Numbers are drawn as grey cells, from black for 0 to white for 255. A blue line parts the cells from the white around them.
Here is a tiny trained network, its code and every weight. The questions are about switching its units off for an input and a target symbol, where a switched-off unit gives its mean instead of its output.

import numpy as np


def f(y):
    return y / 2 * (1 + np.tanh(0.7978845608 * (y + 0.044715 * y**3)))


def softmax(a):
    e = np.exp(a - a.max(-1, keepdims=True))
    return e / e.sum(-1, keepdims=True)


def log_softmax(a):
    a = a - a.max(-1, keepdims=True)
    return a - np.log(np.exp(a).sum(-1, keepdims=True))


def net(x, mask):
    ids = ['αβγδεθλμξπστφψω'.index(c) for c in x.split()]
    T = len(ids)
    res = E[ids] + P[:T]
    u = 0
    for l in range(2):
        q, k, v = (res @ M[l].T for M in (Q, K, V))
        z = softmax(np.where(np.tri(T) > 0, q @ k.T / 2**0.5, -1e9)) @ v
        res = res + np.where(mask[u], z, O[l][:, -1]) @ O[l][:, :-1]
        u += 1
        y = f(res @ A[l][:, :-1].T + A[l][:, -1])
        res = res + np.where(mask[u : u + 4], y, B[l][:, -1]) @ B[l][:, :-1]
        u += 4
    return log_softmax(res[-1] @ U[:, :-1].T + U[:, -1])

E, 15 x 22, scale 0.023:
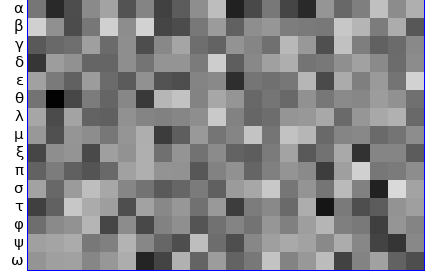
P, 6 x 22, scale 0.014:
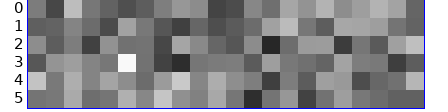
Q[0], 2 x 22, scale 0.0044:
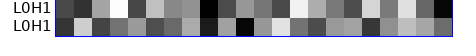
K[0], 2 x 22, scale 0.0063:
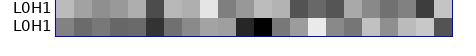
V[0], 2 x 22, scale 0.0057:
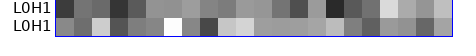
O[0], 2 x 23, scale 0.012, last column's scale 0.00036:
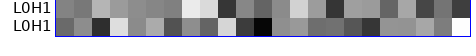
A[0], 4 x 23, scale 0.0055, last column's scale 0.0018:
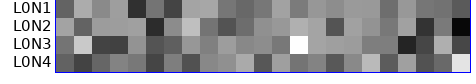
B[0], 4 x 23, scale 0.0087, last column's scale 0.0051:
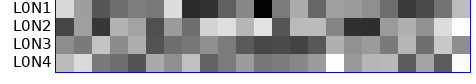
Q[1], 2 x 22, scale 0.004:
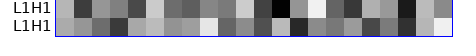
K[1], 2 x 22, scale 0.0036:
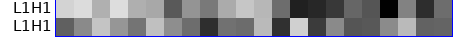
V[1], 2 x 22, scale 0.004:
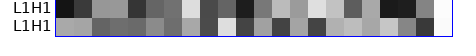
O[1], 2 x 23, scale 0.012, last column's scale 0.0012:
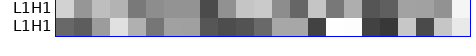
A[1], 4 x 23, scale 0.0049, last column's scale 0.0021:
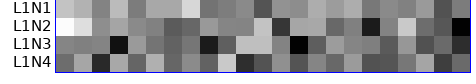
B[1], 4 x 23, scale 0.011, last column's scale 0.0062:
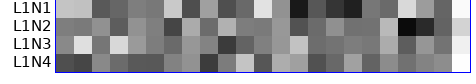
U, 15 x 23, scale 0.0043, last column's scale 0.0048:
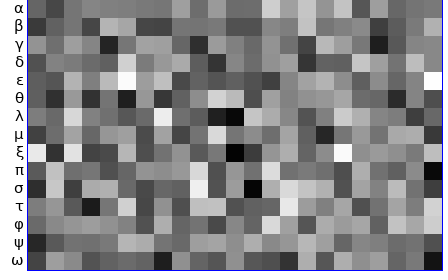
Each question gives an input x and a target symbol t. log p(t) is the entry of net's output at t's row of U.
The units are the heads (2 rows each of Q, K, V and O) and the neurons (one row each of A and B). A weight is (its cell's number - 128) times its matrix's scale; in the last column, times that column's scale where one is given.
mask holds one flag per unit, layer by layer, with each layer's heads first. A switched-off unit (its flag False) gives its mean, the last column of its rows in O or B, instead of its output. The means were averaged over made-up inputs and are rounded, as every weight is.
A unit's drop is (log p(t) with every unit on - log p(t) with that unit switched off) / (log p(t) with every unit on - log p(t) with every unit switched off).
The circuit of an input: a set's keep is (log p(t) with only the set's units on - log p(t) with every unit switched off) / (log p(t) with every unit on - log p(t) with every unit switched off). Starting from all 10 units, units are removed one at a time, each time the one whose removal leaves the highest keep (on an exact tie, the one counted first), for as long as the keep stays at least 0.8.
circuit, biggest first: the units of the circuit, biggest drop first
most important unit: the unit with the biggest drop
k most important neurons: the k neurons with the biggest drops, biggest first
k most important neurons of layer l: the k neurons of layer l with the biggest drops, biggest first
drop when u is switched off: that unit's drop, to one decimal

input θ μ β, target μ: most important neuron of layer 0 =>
(L0N1)
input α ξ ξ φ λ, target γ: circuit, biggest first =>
(L1N3; L0H1)
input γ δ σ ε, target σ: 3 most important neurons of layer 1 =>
(L1N3; L1N4; L1N1)
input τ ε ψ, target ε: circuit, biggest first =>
(L1H1; L0N3)
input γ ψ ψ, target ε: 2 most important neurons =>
(L0N3; L0N2)
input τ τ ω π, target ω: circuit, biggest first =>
(L1H1; L0H1)
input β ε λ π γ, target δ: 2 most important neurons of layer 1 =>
(L1N1; L1N4)
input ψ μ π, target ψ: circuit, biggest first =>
(L0H1; L1N4; L1H1)
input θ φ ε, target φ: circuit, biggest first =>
(L1N3; L0H1; L1H1; L1N1)
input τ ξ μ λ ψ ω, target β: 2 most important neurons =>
(L0N4; L1N2)
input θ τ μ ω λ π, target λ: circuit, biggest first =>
(L0H1; L1H1; L0N2)
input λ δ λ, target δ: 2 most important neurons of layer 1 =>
(L1N1; L1N4)
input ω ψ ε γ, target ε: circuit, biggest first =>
(L1H1; L0H1)
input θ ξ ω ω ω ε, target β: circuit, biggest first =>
(L1H1)
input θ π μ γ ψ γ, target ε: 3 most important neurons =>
(L0N2; L0N3; L1N3)
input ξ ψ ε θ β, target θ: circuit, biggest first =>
(L0H1; L0N2)
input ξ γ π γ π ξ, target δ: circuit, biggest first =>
(L0H1; L0N2)
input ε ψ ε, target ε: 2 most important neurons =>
(L0N2; L0N3)
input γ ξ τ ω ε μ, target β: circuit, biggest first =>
(L1H1; L0H1)
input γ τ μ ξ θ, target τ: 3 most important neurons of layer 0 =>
(L0N4; L0N3; L0N1)
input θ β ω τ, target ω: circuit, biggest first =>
(L0H1; L1H1)
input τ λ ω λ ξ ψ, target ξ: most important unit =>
L0N2
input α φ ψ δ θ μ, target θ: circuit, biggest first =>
(L0H1; L0N2)
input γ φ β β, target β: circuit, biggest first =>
(L1H1; L1N1)
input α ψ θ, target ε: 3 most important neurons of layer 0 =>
(L0N2; L0N3; L0N4)
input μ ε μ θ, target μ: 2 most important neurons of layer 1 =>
(L1N4; L1N1)
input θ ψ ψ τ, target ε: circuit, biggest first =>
(L1H1)
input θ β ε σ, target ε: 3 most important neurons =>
(L0N2; L1N3; L1N4)
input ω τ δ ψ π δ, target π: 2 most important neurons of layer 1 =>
(L1N2; L1N1)
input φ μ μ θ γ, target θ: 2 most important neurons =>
(L0N2; L1N3)
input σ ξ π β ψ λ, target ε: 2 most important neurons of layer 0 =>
(L0N2; L0N3)
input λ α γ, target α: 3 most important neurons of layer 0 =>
(L0N2; L0N4; L0N1)
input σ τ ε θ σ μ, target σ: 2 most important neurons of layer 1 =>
(L1N3; L1N4)
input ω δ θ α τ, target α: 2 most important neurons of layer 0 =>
(L0N2; L0N4)
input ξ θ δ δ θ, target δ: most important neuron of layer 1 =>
(L1N1)
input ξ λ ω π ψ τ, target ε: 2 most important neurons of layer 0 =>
(L0N2; L0N3)
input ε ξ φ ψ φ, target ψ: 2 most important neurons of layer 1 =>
(L1N4; L1N3)
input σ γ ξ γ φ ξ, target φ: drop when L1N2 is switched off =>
0.1
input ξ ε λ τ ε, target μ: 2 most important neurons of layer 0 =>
(L0N1; L0N2)
